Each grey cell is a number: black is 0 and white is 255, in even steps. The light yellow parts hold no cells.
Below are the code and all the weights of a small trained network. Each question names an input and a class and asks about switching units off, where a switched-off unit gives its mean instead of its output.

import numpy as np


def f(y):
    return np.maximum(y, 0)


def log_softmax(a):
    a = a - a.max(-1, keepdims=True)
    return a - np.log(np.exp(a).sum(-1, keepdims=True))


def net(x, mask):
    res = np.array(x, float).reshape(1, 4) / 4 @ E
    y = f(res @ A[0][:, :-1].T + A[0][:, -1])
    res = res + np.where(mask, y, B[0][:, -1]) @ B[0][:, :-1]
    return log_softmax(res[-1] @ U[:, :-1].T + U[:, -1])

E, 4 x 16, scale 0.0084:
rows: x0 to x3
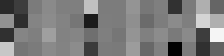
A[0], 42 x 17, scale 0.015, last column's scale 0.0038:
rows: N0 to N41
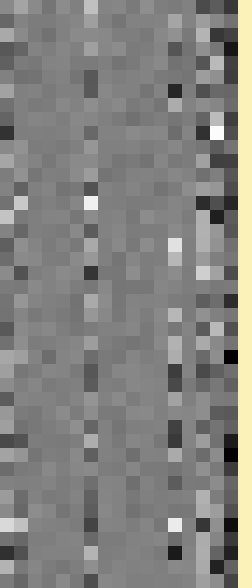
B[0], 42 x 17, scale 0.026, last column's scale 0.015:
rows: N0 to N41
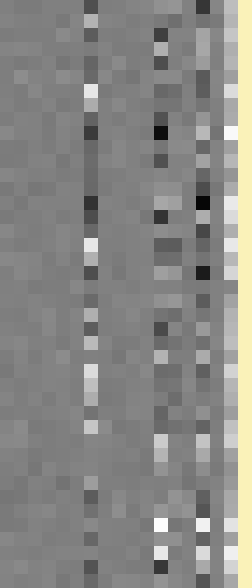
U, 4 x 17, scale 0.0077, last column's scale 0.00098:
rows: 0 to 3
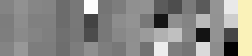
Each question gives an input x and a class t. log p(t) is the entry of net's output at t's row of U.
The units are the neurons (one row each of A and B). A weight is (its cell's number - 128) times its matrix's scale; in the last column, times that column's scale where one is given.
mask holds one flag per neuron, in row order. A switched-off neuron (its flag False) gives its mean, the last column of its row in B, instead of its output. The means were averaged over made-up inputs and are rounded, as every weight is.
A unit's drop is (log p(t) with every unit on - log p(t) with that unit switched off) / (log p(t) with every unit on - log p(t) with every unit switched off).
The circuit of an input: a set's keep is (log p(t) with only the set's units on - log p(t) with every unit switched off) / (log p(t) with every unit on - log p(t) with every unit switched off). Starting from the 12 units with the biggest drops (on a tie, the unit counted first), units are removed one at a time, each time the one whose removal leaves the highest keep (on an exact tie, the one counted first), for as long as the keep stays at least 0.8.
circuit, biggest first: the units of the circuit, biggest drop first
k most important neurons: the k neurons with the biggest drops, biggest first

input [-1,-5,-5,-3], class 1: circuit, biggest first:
N15
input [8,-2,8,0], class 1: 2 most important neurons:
N9; N37
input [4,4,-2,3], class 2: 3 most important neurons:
N37; N17; N19
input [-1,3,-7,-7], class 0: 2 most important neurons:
N17; N9
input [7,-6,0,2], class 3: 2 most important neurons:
N39; N31
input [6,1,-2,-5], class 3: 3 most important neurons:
N39; N31; N6
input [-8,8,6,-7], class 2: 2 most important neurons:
N19; N39
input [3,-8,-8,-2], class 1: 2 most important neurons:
N15; N40
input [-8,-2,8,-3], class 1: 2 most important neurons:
N9; N39
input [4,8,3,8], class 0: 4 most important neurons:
N6; N26; N14; N30
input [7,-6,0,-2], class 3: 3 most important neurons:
N39; N31; N19
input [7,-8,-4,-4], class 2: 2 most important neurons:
N14; N0
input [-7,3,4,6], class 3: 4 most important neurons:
N37; N17; N32; N25
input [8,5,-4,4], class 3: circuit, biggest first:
N39
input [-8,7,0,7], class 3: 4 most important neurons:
N37; N14; N17; N32
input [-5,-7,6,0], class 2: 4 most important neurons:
N14; N0; N15; N40
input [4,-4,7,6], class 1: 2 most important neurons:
N9; N17
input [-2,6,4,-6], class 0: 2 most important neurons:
N17; N14
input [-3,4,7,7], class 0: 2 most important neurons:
N6; N26
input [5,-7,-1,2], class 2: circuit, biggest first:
N14
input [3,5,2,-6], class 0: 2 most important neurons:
N17; N14
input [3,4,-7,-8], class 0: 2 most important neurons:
N17; N9
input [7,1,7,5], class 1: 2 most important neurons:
N9; N37
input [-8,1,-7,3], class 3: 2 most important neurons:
N37; N9
